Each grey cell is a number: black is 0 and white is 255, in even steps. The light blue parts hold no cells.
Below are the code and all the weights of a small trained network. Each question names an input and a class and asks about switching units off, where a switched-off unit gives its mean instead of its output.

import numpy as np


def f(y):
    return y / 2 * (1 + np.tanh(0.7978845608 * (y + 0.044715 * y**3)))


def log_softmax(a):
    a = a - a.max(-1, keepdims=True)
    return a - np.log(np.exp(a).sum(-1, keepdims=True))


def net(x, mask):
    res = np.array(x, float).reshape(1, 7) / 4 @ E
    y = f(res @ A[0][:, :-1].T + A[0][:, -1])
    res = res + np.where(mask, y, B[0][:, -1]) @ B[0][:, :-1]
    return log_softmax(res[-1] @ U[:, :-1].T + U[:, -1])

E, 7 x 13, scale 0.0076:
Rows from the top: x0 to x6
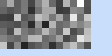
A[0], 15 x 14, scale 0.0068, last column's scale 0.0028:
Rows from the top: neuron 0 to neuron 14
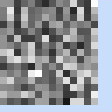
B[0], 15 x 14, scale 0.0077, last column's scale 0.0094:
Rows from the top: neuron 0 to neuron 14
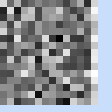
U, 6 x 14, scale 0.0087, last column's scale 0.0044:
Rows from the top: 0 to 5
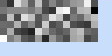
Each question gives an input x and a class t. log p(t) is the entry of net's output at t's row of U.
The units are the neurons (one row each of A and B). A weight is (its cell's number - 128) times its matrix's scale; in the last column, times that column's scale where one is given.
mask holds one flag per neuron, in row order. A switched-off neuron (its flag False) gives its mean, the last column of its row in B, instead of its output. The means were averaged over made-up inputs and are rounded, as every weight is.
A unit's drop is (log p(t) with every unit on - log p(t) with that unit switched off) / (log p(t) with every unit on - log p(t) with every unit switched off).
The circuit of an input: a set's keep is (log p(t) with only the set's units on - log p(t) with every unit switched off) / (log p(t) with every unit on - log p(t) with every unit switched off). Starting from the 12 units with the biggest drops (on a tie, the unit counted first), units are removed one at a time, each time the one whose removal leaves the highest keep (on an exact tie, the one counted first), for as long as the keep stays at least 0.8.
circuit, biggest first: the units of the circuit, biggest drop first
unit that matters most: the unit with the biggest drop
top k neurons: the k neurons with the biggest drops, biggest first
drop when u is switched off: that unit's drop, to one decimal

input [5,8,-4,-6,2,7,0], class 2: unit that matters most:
neuron 1
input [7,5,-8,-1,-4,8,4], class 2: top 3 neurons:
(neuron 1; neuron 2; neuron 5)
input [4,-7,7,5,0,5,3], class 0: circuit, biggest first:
(neuron 1; neuron 10)
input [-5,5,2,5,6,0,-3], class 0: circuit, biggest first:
(neuron 8; neuron 1)
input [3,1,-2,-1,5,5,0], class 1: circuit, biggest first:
(neuron 8; neuron 5; neuron 9; neuron 6)
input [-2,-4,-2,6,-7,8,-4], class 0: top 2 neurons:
(neuron 3; neuron 8)
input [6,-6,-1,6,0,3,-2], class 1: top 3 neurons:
(neuron 8; neuron 11; neuron 13)
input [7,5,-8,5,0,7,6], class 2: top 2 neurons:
(neuron 1; neuron 2)
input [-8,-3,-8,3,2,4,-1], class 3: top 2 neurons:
(neuron 7; neuron 1)
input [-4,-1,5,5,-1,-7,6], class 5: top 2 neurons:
(neuron 0; neuron 7)
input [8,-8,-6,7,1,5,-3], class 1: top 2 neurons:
(neuron 11; neuron 7)
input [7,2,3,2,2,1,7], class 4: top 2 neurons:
(neuron 14; neuron 12)
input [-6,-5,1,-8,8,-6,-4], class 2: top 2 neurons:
(neuron 8; neuron 7)
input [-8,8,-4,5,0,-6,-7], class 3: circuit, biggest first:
(neuron 10)
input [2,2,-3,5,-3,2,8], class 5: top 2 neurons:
(neuron 0; neuron 4)
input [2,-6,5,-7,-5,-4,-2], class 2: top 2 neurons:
(neuron 8; neuron 5)
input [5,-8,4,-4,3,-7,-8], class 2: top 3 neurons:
(neuron 8; neuron 5; neuron 7)
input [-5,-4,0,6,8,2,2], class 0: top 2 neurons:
(neuron 1; neuron 8)
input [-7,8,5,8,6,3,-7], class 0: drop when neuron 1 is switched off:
0.1
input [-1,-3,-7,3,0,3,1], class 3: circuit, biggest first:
(neuron 7)
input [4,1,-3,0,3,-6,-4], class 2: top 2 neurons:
(neuron 1; neuron 2)
